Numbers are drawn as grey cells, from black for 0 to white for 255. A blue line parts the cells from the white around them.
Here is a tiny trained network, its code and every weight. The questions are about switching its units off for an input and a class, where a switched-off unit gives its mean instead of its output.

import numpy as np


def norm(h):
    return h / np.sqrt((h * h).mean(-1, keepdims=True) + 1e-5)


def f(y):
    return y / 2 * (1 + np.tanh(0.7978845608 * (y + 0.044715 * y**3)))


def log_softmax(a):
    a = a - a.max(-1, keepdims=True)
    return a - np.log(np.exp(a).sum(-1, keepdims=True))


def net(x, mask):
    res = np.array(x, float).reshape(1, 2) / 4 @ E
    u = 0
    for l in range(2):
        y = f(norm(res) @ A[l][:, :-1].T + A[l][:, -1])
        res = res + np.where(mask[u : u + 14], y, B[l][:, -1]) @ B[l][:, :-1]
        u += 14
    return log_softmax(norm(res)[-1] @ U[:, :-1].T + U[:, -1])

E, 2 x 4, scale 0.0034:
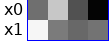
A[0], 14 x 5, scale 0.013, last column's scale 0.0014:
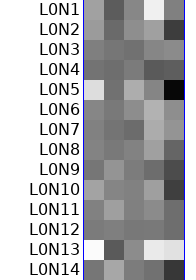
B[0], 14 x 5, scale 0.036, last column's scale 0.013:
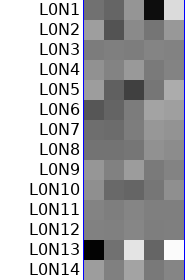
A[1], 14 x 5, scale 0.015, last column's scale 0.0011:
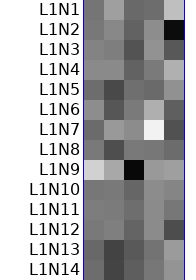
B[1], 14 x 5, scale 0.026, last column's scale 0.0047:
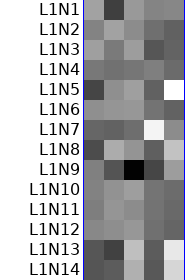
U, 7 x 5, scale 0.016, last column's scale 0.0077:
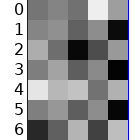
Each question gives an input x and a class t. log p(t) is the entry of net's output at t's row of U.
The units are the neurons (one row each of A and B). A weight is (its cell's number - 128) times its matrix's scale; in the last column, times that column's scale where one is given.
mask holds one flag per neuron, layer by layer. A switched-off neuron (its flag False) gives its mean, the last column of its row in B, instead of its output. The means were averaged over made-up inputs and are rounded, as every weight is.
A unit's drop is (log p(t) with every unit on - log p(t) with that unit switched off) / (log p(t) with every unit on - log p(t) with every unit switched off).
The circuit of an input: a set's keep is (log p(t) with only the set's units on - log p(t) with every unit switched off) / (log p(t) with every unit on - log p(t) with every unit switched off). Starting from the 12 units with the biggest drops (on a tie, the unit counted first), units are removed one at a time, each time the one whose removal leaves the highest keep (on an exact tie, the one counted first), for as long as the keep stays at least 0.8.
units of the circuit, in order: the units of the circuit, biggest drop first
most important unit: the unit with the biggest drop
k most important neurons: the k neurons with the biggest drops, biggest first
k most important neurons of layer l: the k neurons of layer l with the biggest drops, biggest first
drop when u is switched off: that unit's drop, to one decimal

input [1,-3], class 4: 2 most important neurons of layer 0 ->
[L0N5, L0N6]
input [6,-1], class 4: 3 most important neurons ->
[L0N5, L0N13, L0N1]
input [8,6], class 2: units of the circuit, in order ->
[L0N13, L0N1]
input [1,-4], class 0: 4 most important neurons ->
[L0N1, L0N5, L0N13, L0N2]
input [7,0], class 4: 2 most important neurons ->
[L0N5, L0N13]
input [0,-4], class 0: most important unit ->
L0N1
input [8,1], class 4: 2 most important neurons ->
[L0N5, L0N13]
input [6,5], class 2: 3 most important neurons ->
[L0N13, L0N1, L1N9]
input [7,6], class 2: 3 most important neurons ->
[L0N13, L0N1, L1N9]
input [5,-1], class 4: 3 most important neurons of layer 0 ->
[L0N5, L0N13, L0N1]
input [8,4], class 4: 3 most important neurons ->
[L0N5, L0N13, L0N14]
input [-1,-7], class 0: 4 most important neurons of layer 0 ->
[L0N1, L0N5, L0N13, L0N2]
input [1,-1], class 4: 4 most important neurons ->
[L0N5, L0N13, L0N1, L0N6]
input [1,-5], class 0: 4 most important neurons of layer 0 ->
[L0N1, L0N5, L0N13, L0N2]
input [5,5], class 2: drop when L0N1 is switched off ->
0.3
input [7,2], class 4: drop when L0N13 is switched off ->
0.7
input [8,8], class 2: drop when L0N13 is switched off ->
1.2
